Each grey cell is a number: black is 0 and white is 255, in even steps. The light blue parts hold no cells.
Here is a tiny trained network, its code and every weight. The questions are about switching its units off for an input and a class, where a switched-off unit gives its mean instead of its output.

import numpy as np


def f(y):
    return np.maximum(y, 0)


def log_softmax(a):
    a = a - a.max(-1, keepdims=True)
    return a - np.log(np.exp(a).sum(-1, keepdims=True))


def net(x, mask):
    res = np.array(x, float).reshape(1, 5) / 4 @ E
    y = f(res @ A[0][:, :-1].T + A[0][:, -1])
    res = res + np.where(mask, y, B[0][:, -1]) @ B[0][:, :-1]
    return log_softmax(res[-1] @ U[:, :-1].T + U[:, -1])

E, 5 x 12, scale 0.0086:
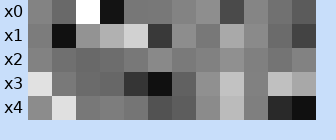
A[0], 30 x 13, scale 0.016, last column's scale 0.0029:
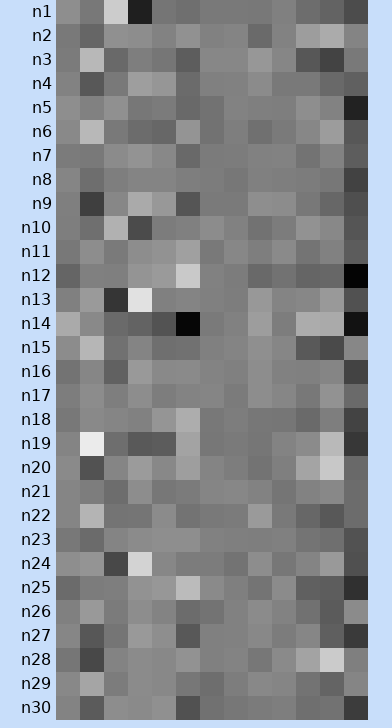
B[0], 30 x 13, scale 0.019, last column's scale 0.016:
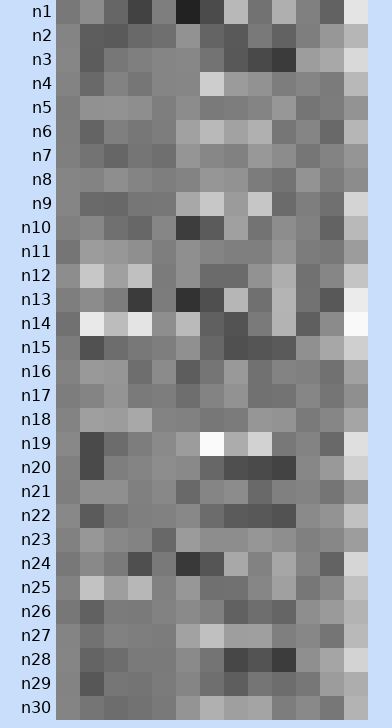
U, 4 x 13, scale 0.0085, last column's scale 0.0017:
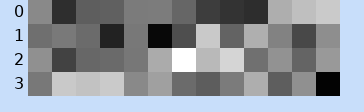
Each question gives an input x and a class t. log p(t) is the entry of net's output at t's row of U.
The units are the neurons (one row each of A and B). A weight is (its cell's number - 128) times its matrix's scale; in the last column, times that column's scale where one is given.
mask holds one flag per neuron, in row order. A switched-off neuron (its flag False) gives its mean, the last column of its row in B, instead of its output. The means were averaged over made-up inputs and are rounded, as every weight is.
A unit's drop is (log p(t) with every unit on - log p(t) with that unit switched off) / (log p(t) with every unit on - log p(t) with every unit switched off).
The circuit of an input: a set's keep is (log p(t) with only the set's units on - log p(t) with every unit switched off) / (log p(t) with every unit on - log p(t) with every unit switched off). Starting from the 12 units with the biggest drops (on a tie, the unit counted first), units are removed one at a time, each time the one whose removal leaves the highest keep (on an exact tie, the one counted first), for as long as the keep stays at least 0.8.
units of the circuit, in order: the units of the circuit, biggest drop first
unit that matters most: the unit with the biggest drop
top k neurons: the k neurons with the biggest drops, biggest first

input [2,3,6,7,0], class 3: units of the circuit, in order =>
[n14]
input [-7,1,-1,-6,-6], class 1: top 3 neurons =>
[n13; n24; n14]
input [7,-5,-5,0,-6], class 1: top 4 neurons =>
[n1; n10; n3; n15]
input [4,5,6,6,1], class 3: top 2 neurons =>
[n14; n19]
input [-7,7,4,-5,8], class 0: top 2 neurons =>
[n3; n15]
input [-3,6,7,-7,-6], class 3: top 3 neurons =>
[n12; n25; n19]
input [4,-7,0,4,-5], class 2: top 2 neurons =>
[n19; n6]
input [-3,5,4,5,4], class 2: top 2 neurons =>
[n9; n27]
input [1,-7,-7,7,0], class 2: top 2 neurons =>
[n19; n6]
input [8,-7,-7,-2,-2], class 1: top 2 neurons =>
[n1; n10]
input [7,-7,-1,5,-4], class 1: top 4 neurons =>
[n1; n10; n9; n27]
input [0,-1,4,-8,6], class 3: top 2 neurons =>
[n12; n25]
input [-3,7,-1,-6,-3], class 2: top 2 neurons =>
[n14; n9]
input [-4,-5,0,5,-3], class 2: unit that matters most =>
n19
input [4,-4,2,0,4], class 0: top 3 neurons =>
[n13; n24; n15]
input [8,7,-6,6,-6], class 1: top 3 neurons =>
[n1; n10; n19]
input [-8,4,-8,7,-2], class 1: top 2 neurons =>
[n13; n24]
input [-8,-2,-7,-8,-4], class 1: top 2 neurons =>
[n13; n14]
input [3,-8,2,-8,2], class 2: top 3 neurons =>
[n19; n14; n6]
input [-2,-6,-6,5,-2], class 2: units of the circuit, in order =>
[n19]
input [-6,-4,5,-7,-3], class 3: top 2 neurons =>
[n12; n1]
